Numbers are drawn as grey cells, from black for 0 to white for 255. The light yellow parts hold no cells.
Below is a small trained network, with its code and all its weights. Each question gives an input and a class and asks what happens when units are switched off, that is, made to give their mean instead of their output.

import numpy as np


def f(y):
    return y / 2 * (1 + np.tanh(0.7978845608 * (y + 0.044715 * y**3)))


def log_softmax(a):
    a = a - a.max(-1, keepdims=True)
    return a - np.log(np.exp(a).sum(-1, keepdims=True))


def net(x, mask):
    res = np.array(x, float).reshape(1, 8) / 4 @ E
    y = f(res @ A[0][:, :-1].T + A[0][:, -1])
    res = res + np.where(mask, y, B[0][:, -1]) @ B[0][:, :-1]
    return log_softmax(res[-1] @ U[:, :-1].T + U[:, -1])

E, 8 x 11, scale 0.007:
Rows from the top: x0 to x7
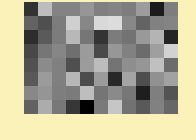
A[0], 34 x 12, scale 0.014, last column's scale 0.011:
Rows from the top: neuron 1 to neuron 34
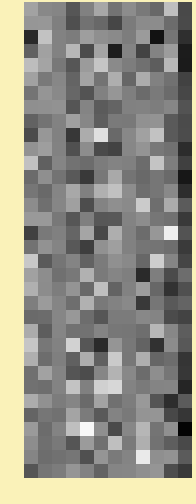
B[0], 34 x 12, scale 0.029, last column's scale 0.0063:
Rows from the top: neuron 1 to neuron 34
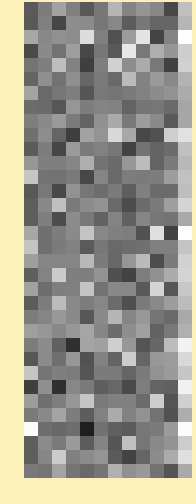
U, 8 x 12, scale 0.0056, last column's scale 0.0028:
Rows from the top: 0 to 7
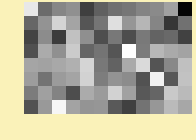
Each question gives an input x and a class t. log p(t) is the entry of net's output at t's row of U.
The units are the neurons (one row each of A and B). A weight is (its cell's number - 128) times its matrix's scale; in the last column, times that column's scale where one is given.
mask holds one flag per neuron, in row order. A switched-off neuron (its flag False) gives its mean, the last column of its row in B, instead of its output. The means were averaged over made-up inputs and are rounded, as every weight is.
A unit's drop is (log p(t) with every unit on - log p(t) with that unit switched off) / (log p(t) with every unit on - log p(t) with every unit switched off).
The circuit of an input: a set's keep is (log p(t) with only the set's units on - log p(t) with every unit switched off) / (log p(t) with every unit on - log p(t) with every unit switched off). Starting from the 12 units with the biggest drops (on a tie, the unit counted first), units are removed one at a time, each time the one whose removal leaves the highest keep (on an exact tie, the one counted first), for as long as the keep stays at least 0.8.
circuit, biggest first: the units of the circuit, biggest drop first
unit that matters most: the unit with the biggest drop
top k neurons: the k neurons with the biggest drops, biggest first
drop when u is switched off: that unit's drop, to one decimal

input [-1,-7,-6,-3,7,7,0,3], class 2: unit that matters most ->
neuron 2
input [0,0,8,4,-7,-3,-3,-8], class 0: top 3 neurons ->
[neuron 31; neuron 5; neuron 1]
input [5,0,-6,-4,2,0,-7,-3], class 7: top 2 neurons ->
[neuron 33; neuron 15]
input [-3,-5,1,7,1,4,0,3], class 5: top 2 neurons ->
[neuron 17; neuron 28]
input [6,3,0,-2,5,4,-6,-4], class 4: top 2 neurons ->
[neuron 3; neuron 25]
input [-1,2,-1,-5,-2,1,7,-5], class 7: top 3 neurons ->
[neuron 20; neuron 22; neuron 17]
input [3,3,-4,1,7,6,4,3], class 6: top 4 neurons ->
[neuron 10; neuron 26; neuron 32; neuron 6]
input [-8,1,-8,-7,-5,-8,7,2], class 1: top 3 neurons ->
[neuron 5; neuron 1; neuron 3]
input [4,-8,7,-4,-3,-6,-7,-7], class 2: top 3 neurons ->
[neuron 11; neuron 16; neuron 2]
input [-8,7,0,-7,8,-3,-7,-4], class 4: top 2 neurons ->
[neuron 19; neuron 12]
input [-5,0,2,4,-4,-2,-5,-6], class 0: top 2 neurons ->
[neuron 31; neuron 3]
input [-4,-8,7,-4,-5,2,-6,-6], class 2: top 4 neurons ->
[neuron 11; neuron 2; neuron 16; neuron 5]
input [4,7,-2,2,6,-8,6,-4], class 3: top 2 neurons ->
[neuron 26; neuron 32]
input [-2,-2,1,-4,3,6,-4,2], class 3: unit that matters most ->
neuron 4
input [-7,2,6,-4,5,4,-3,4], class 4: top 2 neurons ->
[neuron 19; neuron 12]
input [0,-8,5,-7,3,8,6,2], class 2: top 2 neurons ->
[neuron 2; neuron 11]
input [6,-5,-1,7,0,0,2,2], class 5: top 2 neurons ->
[neuron 17; neuron 19]
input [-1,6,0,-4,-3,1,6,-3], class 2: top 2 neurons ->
[neuron 28; neuron 14]
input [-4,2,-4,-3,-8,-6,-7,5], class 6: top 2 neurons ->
[neuron 25; neuron 20]
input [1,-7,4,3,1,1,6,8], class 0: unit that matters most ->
neuron 13
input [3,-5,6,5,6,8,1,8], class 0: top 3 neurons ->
[neuron 27; neuron 13; neuron 18]
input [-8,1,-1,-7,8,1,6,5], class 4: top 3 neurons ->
[neuron 19; neuron 12; neuron 24]
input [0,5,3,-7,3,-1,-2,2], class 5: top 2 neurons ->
[neuron 21; neuron 29]
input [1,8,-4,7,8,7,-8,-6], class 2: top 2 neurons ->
[neuron 28; neuron 14]
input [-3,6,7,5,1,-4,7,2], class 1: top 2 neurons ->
[neuron 34; neuron 30]
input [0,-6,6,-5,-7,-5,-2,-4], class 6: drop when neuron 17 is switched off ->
0.1
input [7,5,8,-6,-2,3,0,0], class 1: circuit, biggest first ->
[neuron 30]
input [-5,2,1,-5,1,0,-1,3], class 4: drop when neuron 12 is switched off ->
0.3
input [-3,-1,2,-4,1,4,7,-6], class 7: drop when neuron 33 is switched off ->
-0.1
